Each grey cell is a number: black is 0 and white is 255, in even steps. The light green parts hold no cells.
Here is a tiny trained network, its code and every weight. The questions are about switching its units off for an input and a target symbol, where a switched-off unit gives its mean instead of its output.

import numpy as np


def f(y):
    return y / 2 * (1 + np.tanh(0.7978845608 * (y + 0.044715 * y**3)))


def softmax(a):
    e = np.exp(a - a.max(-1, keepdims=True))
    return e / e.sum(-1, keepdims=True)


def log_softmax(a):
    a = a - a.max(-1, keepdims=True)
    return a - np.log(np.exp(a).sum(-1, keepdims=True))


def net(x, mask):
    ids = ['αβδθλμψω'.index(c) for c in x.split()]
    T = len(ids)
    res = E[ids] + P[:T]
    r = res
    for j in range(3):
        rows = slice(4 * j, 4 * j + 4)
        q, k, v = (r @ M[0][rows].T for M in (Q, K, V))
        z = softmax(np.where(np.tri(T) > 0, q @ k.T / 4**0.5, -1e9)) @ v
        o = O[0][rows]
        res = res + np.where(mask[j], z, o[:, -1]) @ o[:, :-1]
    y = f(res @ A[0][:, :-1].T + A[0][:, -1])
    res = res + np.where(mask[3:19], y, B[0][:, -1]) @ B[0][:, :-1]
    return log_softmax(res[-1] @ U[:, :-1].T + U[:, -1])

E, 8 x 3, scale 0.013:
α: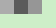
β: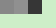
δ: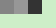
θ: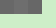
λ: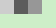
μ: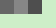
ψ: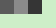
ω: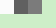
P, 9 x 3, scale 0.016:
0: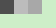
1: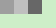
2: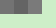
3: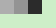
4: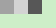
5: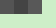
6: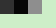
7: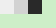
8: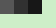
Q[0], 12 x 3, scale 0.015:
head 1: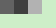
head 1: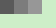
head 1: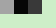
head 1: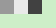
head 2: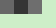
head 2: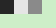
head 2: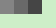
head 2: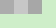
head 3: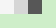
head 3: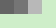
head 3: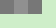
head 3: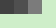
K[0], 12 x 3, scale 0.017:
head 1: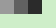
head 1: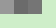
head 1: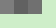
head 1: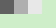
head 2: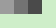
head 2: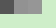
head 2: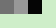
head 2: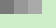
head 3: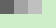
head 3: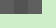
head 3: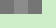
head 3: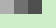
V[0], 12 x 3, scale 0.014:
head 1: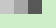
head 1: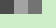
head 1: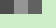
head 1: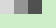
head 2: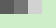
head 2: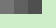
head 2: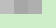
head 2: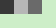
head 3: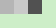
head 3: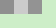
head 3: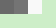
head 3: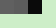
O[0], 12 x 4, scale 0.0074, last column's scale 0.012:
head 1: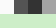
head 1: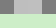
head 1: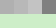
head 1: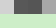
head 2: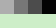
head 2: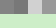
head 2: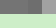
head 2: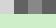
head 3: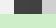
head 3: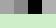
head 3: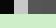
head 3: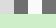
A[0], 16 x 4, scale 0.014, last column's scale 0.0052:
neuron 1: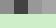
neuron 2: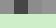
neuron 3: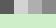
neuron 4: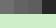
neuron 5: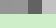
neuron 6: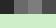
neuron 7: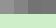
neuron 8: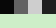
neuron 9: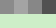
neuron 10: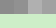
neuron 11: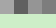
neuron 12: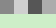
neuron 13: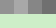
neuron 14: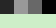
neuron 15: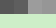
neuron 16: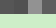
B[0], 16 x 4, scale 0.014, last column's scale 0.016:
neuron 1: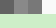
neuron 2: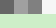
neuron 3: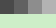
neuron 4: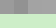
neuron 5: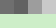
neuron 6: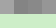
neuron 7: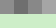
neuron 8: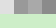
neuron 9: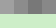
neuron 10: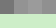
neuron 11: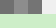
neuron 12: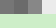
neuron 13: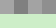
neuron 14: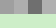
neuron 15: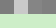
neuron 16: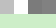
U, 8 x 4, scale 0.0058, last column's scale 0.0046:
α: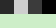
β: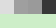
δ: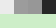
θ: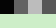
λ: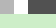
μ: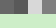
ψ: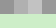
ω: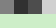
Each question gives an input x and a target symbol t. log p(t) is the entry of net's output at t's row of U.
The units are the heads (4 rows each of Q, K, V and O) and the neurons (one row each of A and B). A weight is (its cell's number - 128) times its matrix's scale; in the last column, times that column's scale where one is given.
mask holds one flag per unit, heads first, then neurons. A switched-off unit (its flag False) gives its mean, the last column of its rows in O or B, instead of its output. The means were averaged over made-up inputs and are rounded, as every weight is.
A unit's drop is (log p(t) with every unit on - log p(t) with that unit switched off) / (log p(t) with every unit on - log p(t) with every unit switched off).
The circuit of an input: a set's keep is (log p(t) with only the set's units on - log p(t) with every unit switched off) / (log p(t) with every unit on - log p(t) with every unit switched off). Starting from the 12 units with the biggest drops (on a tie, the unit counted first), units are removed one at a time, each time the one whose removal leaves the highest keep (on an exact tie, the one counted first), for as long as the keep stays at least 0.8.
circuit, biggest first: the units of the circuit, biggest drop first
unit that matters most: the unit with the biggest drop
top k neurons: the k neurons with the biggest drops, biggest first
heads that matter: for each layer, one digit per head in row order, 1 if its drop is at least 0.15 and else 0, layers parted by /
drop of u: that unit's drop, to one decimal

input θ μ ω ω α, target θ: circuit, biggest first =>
head 1; neuron 3
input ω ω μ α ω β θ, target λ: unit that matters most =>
neuron 16
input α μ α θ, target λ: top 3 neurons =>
neuron 14; neuron 8; neuron 6
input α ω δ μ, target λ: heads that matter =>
101
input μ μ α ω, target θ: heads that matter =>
111
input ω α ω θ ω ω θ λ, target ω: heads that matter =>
001
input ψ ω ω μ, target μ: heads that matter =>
100
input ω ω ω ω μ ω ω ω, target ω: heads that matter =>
001
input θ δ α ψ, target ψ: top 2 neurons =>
neuron 8; neuron 3
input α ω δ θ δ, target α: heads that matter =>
111
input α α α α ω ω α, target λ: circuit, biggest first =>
neuron 16; neuron 15; neuron 5
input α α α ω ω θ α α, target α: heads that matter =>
101
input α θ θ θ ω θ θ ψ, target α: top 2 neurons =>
neuron 14; neuron 3
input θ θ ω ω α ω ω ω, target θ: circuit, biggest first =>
head 1; neuron 3; head 3
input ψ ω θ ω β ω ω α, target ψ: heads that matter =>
100
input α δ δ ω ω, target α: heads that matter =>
101
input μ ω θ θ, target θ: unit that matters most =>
head 1
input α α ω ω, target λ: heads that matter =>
111
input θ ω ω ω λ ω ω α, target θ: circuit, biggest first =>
neuron 3; head 1; head 3
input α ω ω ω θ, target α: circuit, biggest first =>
head 3
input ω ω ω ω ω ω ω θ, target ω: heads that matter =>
100
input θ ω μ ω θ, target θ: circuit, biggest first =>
head 1; neuron 3
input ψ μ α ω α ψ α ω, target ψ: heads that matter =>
100
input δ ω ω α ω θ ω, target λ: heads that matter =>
000
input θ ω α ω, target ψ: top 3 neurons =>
neuron 8; neuron 3; neuron 14
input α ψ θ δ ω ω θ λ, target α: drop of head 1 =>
0.3
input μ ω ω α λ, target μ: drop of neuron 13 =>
0.1
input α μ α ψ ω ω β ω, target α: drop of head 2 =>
0.1
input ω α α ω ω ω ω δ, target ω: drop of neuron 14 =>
0.0
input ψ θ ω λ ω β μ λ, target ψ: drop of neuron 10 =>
0.1
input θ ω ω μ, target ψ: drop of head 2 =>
0.2
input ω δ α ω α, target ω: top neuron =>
neuron 2
